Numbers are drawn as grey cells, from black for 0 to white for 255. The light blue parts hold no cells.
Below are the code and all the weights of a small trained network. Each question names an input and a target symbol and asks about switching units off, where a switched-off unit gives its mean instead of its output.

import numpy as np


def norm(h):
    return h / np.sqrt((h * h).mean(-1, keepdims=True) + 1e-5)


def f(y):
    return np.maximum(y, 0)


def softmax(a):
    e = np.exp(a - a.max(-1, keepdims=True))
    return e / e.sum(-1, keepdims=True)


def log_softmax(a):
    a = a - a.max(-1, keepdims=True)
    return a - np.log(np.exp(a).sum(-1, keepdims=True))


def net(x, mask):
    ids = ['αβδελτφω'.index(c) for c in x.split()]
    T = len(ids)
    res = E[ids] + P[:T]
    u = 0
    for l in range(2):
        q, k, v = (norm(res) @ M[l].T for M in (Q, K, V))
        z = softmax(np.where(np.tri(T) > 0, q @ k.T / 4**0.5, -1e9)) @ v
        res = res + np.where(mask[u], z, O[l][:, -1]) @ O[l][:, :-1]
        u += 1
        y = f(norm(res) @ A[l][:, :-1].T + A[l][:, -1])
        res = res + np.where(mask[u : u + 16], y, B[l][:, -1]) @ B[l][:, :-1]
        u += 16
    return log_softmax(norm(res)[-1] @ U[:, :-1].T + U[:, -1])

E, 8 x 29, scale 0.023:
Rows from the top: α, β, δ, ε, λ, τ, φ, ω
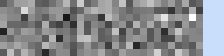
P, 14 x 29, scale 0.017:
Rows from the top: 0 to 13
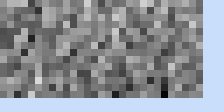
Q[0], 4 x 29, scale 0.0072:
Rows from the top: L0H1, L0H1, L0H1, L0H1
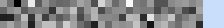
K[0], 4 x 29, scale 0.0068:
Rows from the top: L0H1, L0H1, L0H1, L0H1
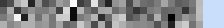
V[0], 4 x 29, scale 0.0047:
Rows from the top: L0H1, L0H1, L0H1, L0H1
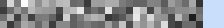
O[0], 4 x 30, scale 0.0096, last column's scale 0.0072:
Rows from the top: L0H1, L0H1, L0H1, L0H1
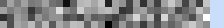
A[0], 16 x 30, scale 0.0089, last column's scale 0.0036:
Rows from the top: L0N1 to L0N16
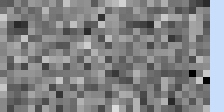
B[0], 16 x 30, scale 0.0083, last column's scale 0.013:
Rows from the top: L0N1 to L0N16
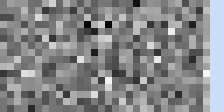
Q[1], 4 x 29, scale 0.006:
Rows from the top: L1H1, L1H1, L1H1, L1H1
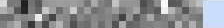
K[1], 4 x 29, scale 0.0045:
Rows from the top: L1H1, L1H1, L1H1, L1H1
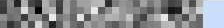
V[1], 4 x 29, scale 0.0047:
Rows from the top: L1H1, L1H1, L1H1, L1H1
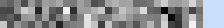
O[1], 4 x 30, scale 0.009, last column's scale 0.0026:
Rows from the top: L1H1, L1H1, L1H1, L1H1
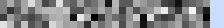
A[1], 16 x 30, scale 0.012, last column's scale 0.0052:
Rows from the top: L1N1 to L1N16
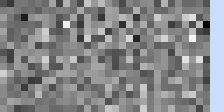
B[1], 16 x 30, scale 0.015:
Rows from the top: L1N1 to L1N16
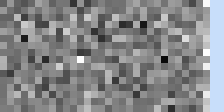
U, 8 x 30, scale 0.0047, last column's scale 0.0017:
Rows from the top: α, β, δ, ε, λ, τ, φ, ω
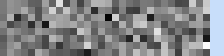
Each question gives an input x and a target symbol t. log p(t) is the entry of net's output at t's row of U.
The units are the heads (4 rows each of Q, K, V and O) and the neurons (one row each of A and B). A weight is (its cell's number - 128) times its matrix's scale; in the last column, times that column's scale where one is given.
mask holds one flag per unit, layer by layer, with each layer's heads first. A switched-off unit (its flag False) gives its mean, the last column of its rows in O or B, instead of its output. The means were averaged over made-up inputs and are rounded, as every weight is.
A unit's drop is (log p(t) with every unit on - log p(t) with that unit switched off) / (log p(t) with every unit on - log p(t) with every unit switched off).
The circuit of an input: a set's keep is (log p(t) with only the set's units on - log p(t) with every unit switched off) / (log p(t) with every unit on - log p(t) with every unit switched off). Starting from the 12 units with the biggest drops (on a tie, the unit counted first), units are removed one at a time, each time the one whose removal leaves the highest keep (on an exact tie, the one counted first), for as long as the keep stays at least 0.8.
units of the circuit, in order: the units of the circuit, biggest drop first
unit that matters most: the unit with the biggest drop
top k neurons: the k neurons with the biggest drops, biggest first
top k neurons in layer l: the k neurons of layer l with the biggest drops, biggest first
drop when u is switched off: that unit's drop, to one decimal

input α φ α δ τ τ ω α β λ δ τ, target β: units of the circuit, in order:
(L1N5; L0H1)
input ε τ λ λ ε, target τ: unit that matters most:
L0H1
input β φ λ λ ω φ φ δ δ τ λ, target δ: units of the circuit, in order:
(L0H1; L0N4)
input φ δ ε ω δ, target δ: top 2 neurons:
(L0N4; L0N3)
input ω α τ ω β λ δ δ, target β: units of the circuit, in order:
(L0H1; L1N5)
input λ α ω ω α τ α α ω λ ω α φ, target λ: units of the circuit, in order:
(L0H1; L1N16)
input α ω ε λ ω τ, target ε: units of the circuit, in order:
(L0H1; L1N9)
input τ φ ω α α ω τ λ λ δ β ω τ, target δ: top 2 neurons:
(L0N4; L0N10)
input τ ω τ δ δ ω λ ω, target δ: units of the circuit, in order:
(L0N4; L0H1)
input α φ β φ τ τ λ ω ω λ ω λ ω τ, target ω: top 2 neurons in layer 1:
(L1N8; L1N1)
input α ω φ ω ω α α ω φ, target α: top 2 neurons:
(L0N12; L1N10)
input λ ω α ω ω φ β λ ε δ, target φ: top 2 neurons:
(L0N11; L0N2)
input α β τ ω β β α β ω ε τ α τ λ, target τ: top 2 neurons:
(L1N4; L1N13)
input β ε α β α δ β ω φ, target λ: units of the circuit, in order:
(L0N9)
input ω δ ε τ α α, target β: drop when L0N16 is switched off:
0.0
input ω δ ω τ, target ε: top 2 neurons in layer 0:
(L0N14; L0N7)
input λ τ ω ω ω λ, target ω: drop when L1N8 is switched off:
0.1
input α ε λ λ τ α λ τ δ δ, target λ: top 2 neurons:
(L1N16; L0N3)
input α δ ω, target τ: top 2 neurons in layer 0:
(L0N3; L0N5)
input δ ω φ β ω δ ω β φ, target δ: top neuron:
(L0N4)
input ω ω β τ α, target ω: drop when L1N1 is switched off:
0.2
